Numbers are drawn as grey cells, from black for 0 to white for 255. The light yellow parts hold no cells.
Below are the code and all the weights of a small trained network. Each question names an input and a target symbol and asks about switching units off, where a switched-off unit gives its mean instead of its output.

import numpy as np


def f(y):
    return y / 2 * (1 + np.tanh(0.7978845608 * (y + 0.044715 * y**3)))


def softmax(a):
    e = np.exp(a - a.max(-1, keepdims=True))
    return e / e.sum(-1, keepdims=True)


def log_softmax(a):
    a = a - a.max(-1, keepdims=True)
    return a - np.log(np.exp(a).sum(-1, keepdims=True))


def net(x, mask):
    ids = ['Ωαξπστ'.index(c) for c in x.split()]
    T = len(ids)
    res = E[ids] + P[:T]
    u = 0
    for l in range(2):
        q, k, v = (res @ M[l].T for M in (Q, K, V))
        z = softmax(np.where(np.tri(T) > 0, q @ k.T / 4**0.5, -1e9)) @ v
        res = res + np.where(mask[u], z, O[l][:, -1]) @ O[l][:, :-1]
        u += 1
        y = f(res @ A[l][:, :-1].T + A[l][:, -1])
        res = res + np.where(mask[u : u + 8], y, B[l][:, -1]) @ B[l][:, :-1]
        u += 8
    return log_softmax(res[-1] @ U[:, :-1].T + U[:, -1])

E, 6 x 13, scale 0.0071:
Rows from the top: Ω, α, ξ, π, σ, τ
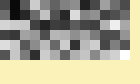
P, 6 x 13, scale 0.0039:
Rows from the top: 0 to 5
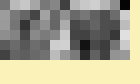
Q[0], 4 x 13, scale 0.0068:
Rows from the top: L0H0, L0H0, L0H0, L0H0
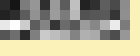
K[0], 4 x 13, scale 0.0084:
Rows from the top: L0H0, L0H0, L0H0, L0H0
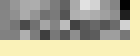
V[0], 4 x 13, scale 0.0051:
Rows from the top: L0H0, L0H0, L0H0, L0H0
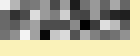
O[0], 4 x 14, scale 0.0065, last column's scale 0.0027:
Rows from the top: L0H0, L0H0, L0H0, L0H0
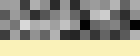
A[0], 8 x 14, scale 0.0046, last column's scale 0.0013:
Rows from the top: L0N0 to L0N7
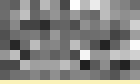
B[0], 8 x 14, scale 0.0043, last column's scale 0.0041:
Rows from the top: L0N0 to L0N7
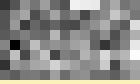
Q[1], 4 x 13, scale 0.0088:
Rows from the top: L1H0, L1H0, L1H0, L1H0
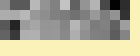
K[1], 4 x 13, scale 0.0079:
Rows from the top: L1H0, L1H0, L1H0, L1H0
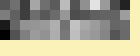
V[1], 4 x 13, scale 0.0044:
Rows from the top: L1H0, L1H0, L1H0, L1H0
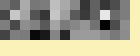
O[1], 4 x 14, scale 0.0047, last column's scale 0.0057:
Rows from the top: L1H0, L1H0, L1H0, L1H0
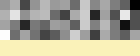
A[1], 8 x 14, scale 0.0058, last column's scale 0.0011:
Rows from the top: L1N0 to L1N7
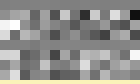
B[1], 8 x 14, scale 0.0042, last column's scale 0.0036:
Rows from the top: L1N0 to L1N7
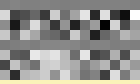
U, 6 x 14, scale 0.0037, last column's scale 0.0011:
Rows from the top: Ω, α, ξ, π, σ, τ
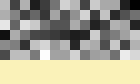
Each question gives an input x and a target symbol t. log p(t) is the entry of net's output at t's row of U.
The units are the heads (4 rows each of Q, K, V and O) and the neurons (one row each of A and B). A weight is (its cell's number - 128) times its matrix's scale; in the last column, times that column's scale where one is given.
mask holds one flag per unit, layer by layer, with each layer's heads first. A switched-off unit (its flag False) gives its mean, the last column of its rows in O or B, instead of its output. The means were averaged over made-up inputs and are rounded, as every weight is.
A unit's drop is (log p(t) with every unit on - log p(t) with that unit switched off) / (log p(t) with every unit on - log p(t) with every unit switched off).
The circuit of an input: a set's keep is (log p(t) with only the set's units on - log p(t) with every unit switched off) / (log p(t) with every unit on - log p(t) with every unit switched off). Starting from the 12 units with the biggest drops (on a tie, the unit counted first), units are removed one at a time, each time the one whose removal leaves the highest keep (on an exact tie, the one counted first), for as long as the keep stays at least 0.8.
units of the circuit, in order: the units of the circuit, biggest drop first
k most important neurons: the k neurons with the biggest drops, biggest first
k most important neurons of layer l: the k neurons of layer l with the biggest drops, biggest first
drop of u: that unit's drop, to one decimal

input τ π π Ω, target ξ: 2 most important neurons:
(L0N0 L1N3)
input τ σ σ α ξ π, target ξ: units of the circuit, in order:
(L0H0 L1N3 L0N4)
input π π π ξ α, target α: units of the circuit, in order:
(L1H0 L0H0)
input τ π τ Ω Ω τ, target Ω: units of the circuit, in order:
(L0H0 L1H0 L0N0)
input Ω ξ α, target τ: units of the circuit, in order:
(L0H0 L1H0 L0N6)
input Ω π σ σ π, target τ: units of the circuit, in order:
(L0H0 L1H0 L0N6)
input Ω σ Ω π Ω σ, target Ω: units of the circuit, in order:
(L0H0 L0N5)
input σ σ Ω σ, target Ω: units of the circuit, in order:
(L0H0 L1H0 L1N1)
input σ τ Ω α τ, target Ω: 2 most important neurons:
(L1N1 L0N0)
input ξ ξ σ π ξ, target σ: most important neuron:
(L1N5)
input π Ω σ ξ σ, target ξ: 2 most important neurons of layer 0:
(L0N4 L0N2)
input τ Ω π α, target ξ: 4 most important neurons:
(L0N0 L1N3 L0N4 L0N5)
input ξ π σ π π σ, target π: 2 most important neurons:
(L1N1 L0N5)
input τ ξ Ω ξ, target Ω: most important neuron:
(L1N1)
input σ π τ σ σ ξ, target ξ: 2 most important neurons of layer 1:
(L1N7 L1N3)
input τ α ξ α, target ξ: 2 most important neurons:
(L0N0 L1N3)
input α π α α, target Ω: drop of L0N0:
0.2
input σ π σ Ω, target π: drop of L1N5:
0.1
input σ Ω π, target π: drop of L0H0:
0.5
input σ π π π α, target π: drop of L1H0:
0.4
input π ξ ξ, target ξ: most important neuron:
(L1N3)
